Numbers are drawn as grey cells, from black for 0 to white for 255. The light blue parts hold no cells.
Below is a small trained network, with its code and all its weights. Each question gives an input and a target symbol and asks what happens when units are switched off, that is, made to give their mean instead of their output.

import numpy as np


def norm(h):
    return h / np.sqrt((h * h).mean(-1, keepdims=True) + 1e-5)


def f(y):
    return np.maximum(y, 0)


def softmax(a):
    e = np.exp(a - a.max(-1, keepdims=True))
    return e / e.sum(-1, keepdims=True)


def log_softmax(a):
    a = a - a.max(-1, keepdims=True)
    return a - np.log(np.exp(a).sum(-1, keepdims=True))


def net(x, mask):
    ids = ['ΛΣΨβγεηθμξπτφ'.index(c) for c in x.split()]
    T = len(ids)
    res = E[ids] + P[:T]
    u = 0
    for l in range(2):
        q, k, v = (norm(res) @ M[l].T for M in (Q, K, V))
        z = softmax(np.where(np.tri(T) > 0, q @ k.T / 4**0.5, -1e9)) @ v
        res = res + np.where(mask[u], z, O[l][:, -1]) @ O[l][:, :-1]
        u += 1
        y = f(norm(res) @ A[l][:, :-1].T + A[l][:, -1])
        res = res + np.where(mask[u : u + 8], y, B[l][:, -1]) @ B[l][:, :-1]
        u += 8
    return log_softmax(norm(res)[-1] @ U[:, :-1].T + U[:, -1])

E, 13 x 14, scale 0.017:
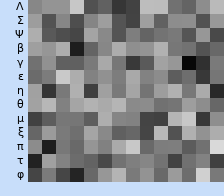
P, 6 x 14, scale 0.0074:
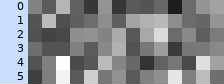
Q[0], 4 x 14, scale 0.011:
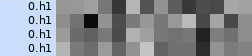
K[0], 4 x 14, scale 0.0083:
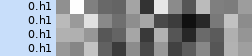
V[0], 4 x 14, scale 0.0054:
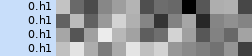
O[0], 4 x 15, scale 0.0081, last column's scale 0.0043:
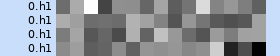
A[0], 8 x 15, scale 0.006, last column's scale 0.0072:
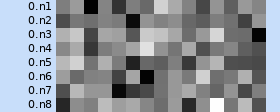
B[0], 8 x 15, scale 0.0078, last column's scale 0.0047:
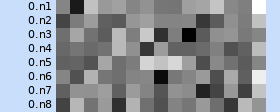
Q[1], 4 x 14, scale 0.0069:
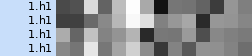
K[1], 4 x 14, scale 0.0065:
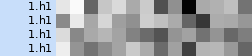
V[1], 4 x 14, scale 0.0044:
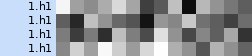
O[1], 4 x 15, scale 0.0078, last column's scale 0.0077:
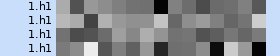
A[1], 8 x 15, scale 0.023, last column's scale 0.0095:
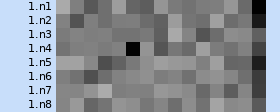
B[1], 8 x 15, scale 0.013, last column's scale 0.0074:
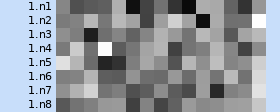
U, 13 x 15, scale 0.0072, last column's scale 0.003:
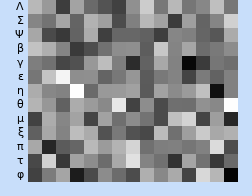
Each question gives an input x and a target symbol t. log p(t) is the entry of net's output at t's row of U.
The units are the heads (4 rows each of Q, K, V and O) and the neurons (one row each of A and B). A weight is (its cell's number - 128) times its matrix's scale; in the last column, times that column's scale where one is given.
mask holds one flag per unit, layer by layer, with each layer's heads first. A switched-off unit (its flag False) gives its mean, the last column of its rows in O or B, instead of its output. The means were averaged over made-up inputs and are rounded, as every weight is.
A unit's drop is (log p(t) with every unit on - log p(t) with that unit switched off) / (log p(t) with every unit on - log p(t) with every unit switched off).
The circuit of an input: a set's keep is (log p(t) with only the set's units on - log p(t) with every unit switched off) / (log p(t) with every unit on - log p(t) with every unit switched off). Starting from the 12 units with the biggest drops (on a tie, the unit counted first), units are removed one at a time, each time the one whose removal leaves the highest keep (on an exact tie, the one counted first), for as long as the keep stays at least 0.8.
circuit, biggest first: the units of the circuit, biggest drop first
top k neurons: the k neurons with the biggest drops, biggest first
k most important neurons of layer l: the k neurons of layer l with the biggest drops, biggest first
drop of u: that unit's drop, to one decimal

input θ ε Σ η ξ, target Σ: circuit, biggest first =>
0.h1, 0.n1, 1.h1, 1.n2
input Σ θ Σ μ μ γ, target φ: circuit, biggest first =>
1.h1
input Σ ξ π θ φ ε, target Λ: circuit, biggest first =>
1.n3, 1.h1, 0.h1
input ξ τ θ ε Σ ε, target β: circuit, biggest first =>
0.h1, 1.n5
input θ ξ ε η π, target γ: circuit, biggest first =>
0.h1, 1.h1
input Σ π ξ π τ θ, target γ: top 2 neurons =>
0.n4, 1.n2
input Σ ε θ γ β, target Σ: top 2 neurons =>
0.n1, 1.n2
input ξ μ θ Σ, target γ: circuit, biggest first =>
0.h1, 1.h1, 0.n4, 1.n6
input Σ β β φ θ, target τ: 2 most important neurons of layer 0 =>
0.n3, 0.n4
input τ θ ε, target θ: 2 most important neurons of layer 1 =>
1.n4, 1.n3
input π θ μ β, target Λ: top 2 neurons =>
1.n3, 0.n8
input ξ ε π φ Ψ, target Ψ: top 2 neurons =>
1.n1, 0.n6
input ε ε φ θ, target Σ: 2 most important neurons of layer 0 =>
0.n1, 0.n4
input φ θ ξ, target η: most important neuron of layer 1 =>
1.n4
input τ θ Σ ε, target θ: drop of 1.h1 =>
0.8
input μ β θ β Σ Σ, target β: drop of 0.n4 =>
0.0
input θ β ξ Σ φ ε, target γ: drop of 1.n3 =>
0.1
